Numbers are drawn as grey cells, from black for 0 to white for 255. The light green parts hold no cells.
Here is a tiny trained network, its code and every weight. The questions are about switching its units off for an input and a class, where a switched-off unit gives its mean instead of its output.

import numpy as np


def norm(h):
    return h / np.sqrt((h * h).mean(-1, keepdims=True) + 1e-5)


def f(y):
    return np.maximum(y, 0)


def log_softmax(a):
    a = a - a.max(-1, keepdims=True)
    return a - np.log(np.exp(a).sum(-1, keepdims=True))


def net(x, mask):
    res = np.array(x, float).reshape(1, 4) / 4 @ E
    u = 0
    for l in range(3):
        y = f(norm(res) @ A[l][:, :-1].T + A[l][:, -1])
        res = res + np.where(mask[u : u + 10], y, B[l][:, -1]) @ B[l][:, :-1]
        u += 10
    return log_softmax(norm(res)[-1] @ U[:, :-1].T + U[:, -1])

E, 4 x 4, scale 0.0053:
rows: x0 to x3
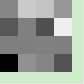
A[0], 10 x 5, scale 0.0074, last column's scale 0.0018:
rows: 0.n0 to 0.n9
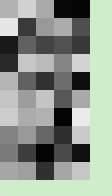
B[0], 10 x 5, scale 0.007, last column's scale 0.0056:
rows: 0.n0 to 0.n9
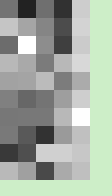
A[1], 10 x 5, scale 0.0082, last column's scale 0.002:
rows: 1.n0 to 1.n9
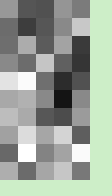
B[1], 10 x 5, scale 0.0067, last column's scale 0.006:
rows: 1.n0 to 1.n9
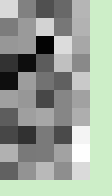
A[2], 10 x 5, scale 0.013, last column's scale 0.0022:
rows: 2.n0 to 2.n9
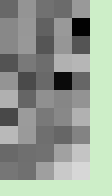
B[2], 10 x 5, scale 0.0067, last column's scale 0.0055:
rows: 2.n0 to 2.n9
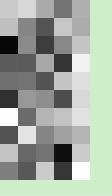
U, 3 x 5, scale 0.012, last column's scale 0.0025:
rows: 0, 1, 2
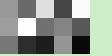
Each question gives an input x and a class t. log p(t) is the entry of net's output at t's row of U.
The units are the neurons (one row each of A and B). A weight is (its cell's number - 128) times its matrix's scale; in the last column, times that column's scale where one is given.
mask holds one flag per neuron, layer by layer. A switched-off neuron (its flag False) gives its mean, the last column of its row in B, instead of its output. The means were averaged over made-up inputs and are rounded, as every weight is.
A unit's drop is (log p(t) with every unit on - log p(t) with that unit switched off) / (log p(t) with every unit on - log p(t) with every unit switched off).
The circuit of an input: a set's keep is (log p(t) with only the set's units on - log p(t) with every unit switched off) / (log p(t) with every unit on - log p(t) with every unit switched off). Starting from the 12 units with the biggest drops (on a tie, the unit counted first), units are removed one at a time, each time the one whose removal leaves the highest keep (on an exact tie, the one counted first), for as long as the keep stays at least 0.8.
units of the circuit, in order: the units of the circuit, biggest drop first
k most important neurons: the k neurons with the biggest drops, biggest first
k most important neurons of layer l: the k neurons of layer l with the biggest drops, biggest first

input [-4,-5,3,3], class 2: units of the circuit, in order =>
(2.n4)
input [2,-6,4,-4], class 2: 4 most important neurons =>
(0.n0; 2.n4; 0.n8; 2.n9)
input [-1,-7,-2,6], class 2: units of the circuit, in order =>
(2.n4; 0.n7)
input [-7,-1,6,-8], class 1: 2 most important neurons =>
(0.n1; 2.n7)
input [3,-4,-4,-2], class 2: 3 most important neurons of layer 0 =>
(0.n0; 0.n8; 0.n3)
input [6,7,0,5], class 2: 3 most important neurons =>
(1.n2; 1.n8; 0.n8)
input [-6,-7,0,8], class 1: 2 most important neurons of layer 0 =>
(0.n2; 0.n5)
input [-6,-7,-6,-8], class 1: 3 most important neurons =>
(1.n7; 0.n1; 2.n7)
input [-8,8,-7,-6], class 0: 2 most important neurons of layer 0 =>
(0.n8; 0.n2)
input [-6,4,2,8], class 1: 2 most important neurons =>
(0.n2; 1.n7)
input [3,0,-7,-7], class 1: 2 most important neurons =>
(0.n1; 0.n8)
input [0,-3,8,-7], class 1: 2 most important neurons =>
(0.n1; 0.n8)
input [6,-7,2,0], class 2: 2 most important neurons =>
(0.n0; 0.n8)
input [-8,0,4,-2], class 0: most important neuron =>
(0.n8)
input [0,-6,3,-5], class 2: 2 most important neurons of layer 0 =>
(0.n0; 0.n3)
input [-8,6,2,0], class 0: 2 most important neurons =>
(0.n8; 2.n9)
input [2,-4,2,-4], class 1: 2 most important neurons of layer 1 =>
(1.n7; 1.n0)
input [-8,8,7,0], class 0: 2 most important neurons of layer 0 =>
(0.n8; 0.n7)
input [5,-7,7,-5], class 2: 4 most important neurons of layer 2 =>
(2.n4; 2.n9; 2.n3; 2.n6)
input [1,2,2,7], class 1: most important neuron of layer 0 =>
(0.n2)
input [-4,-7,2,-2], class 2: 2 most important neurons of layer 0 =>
(0.n0; 0.n7)
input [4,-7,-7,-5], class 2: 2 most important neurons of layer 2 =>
(2.n4; 2.n9)
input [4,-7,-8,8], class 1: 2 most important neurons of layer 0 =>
(0.n8; 0.n3)
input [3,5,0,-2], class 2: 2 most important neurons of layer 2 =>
(2.n2; 2.n1)
